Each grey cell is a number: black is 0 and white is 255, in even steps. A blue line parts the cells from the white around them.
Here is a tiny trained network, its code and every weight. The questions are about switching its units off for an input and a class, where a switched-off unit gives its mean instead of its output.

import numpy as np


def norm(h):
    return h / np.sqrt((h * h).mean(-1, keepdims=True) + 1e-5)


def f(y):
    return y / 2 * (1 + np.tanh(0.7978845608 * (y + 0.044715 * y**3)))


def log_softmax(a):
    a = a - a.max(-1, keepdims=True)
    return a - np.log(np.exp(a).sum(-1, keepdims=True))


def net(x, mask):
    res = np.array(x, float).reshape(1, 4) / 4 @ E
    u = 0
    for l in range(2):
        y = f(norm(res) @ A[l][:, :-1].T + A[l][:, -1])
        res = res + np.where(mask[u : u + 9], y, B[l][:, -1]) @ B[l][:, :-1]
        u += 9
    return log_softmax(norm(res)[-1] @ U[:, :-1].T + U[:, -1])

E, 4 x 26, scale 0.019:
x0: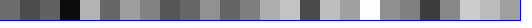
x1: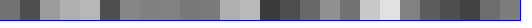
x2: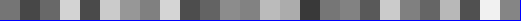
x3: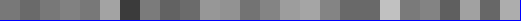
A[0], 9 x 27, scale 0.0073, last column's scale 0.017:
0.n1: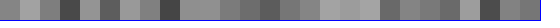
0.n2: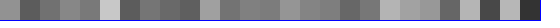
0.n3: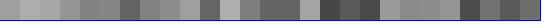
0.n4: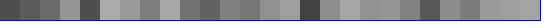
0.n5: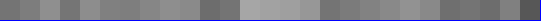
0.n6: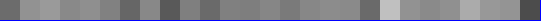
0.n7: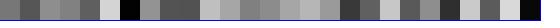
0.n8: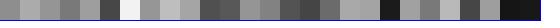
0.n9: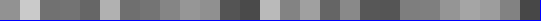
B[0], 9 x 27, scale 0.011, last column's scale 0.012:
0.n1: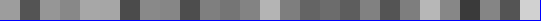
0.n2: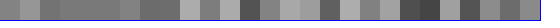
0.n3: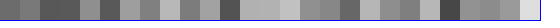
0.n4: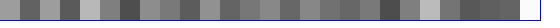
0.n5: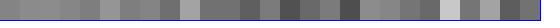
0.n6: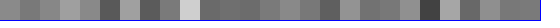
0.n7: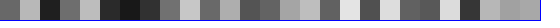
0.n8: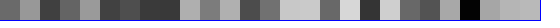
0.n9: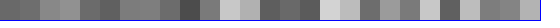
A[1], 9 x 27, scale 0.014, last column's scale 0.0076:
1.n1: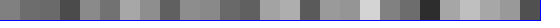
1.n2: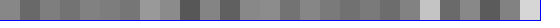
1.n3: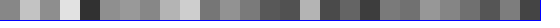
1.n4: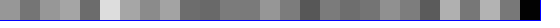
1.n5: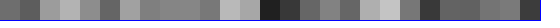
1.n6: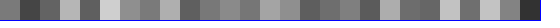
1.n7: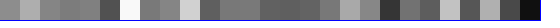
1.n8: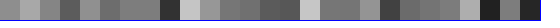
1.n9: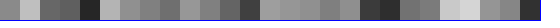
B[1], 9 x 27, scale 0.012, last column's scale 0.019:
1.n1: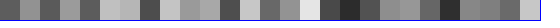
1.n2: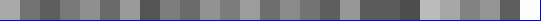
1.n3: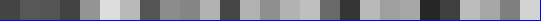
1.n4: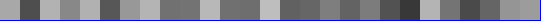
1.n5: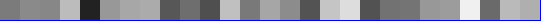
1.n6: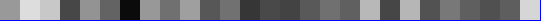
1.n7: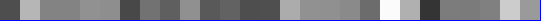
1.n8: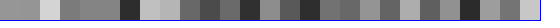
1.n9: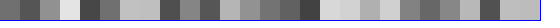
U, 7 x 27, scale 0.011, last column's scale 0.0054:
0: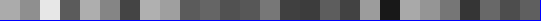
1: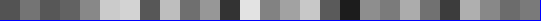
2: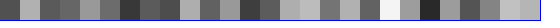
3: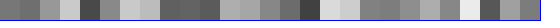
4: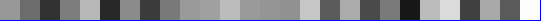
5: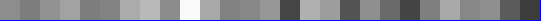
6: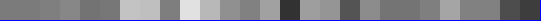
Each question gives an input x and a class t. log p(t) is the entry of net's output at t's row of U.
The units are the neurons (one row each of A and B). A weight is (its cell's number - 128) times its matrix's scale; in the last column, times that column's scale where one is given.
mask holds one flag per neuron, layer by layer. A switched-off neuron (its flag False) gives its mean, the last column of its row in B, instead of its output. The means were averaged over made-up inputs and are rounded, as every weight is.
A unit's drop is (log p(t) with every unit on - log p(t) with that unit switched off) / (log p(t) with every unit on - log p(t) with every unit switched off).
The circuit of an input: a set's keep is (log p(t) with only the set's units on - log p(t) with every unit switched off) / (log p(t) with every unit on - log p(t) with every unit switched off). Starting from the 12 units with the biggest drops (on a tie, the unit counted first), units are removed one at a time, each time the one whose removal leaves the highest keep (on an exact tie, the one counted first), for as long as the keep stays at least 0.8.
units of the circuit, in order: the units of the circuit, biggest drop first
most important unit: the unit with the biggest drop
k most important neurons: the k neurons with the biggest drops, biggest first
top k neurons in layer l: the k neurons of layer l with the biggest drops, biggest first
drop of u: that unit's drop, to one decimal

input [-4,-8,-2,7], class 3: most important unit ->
1.n9
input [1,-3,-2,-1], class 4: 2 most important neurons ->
[0.n1, 0.n9]
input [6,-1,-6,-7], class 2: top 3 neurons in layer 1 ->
[1.n7, 1.n3, 1.n6]
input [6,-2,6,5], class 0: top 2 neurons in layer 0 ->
[0.n3, 0.n4]
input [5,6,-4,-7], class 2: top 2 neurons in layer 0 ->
[0.n8, 0.n3]
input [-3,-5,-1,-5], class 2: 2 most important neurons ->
[0.n8, 1.n7]
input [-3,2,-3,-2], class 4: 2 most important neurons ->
[0.n3, 1.n6]
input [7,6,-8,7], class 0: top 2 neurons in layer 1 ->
[1.n8, 1.n3]
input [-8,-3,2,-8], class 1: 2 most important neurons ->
[1.n3, 0.n3]
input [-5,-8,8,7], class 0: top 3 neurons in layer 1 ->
[1.n6, 1.n5, 1.n4]
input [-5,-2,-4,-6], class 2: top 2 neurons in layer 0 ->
[0.n8, 0.n4]
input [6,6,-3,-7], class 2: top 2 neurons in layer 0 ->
[0.n8, 0.n3]
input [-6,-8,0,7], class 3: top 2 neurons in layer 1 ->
[1.n9, 1.n1]
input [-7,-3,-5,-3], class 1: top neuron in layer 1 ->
[1.n3]
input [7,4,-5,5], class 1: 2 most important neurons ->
[1.n1, 0.n4]
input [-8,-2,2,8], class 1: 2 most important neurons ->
[1.n3, 0.n8]
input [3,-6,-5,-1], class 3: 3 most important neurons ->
[1.n9, 0.n4, 1.n6]
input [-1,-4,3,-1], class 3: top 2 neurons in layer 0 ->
[0.n1, 0.n3]
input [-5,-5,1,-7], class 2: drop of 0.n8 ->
0.4
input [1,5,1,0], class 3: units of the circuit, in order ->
[1.n5]
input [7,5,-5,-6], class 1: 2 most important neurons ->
[1.n1, 0.n4]
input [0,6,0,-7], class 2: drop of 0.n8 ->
0.5
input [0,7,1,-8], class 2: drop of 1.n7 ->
0.1
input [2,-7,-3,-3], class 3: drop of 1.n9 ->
0.1
